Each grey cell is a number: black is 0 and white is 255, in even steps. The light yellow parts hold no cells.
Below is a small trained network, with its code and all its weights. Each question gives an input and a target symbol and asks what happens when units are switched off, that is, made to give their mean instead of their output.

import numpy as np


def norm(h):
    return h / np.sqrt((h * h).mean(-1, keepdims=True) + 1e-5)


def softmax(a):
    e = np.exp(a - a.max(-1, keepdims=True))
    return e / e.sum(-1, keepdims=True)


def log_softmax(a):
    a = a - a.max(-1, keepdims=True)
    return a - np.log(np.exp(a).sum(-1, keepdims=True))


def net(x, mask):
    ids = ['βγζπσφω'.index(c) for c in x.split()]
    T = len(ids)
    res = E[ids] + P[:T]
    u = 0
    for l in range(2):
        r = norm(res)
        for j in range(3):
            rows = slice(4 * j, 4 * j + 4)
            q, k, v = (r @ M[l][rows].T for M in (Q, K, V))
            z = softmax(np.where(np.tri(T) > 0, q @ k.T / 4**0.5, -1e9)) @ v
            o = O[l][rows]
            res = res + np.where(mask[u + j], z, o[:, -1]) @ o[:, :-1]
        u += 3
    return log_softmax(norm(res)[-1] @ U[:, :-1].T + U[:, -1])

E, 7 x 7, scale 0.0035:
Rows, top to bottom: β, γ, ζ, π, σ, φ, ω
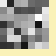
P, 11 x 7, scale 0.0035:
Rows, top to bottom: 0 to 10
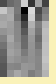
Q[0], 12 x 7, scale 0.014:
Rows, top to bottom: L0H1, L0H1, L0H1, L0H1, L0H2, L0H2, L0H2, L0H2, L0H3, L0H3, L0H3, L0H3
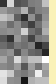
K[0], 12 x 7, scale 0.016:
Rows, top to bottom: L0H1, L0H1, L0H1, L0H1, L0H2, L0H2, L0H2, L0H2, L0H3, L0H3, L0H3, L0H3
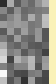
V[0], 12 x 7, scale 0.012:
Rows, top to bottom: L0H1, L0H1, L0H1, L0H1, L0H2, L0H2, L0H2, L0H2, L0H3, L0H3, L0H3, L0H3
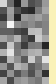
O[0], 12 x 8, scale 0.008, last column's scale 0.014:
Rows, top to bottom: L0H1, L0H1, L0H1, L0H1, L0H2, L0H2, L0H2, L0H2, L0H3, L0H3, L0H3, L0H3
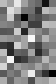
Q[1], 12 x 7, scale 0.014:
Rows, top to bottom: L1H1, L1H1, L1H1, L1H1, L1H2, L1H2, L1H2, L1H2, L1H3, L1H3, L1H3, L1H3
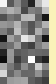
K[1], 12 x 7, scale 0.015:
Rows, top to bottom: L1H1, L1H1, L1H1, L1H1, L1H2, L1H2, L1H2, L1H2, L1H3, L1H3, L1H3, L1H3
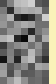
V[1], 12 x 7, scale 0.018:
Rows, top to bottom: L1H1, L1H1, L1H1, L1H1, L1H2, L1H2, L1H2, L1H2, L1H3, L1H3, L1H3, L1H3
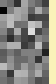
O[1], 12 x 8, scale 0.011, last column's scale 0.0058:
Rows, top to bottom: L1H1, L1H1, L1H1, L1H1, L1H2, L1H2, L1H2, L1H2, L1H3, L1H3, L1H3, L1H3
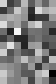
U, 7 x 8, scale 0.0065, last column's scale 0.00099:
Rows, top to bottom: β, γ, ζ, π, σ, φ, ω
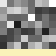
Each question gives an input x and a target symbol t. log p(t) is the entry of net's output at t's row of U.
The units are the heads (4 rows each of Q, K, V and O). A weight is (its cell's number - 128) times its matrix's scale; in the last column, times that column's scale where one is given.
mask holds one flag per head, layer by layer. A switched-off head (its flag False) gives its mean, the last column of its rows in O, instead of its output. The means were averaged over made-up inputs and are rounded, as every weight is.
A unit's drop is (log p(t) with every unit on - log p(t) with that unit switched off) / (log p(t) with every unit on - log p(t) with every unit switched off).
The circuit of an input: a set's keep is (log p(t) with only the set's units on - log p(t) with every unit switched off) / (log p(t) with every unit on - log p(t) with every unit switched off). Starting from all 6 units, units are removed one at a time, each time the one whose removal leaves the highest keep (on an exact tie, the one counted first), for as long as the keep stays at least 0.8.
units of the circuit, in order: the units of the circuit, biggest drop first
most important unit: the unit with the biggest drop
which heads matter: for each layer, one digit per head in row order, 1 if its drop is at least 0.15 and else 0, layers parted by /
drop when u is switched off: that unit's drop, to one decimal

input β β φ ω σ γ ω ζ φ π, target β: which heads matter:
111 / 110
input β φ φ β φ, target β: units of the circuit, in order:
[L0H3; L1H3]
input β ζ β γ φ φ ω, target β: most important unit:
L0H3
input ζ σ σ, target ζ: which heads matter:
011 / 100
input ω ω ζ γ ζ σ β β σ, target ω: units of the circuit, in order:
[L1H1; L0H2]
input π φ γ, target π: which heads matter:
011 / 010
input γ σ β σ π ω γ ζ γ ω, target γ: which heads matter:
100 / 000
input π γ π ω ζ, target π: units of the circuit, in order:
[L0H2; L1H2]
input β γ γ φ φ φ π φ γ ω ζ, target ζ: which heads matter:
111 / 001
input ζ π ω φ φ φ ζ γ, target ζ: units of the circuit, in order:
[L1H1; L0H2]
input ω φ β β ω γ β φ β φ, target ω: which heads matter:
010 / 110
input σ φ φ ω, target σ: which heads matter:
101 / 010
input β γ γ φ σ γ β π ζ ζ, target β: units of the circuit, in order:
[L0H3; L0H2]
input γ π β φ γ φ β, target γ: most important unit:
L0H1
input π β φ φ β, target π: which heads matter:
010 / 010
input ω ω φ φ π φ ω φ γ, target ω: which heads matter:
001 / 100
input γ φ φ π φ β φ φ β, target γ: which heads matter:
101 / 110
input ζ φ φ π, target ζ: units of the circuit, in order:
[L0H3; L1H1; L0H2]
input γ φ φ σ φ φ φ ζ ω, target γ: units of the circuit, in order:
[L0H1; L1H1]
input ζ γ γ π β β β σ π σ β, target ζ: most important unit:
L1H1
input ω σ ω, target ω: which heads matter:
000 / 000
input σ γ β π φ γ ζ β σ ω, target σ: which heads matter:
000 / 010
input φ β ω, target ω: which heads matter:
110 / 000
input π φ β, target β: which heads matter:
101 / 001
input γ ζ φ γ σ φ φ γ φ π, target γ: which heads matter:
101 / 000
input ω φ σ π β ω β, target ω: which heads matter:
010 / 010
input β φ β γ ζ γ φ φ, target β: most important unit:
L0H3
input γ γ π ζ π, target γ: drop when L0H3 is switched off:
0.2
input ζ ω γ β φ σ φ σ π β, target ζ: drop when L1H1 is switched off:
0.3
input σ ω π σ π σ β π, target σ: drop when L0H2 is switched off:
0.3
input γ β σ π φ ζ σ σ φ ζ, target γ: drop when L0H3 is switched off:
0.2
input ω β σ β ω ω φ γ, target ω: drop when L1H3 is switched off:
0.0
